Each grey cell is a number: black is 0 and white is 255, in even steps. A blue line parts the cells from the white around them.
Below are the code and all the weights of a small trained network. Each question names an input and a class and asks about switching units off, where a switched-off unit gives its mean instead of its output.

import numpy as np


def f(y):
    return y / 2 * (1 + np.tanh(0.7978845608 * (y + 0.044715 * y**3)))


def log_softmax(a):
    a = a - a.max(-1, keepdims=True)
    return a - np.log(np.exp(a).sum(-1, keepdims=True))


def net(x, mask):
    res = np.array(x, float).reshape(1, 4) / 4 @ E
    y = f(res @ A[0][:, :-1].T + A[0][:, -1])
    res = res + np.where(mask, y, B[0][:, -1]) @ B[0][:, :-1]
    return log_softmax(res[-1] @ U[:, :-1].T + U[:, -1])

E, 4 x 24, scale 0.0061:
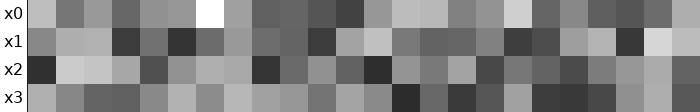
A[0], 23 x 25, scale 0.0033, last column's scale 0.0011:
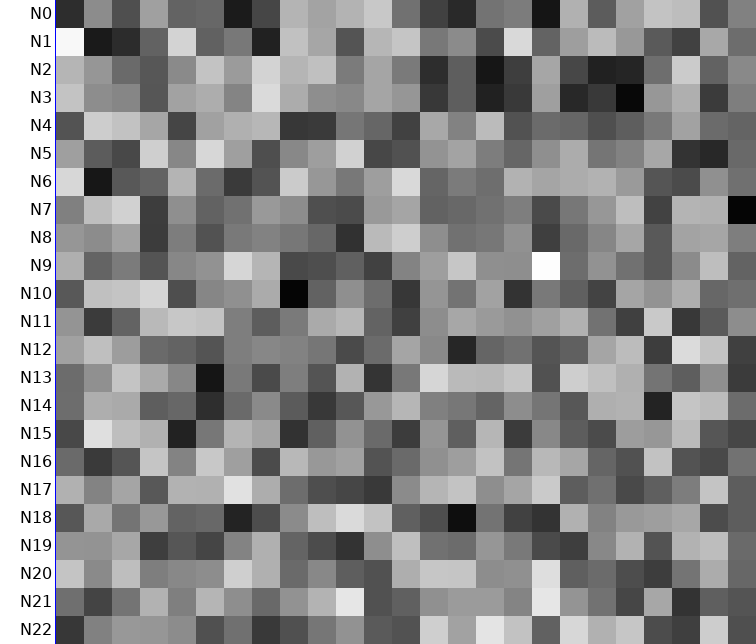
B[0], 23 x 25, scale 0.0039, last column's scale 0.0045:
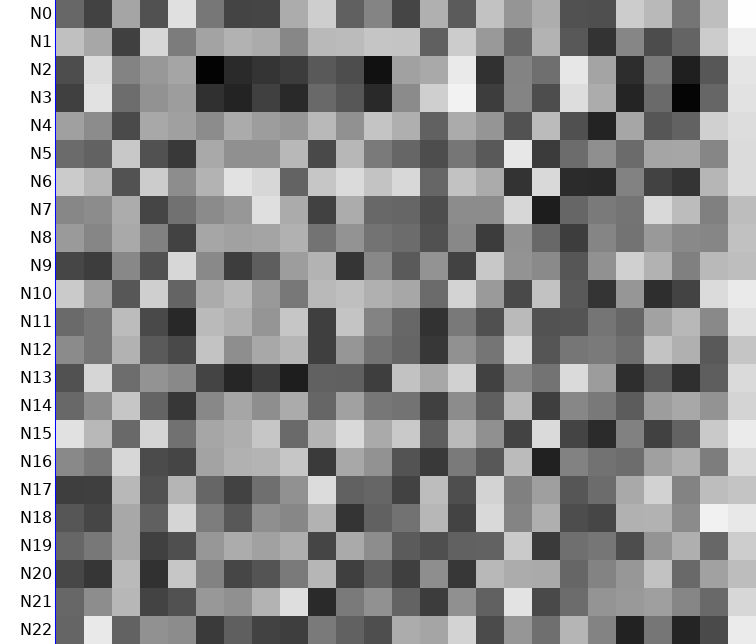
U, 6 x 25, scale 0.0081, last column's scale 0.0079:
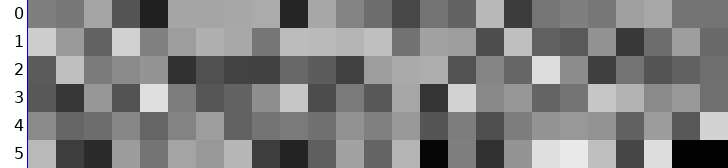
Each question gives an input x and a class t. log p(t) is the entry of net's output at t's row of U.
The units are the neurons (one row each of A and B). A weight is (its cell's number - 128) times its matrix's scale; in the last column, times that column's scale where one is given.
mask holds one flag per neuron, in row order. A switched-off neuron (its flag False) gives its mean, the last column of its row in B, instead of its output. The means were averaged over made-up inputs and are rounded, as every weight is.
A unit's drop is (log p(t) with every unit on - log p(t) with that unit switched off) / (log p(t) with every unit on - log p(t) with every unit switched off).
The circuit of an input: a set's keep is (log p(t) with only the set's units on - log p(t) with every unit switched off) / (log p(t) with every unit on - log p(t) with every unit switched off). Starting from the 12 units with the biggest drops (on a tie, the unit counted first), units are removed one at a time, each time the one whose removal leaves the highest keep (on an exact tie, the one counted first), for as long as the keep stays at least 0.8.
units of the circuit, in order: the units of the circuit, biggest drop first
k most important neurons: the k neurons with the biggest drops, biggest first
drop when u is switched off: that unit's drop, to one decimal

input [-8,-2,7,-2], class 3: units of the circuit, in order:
[N0]
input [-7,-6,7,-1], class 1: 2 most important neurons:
[N15; N10]
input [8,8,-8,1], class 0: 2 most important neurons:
[N19; N14]
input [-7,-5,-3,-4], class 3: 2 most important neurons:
[N0; N18]
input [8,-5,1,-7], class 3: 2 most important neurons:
[N9; N17]
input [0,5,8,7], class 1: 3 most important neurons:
[N15; N10; N4]
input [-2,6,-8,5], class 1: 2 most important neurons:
[N6; N1]
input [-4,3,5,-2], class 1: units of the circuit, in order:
[N15; N10]
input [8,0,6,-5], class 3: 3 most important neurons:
[N20; N17; N9]
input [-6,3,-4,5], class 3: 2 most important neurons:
[N0; N18]
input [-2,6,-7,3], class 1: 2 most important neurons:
[N6; N1]
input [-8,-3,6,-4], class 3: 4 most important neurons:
[N0; N18; N6; N1]
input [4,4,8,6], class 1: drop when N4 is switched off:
0.2
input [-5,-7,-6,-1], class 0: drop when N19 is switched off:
0.0
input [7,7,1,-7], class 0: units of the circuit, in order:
[N19]
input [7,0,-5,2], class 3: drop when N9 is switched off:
0.2
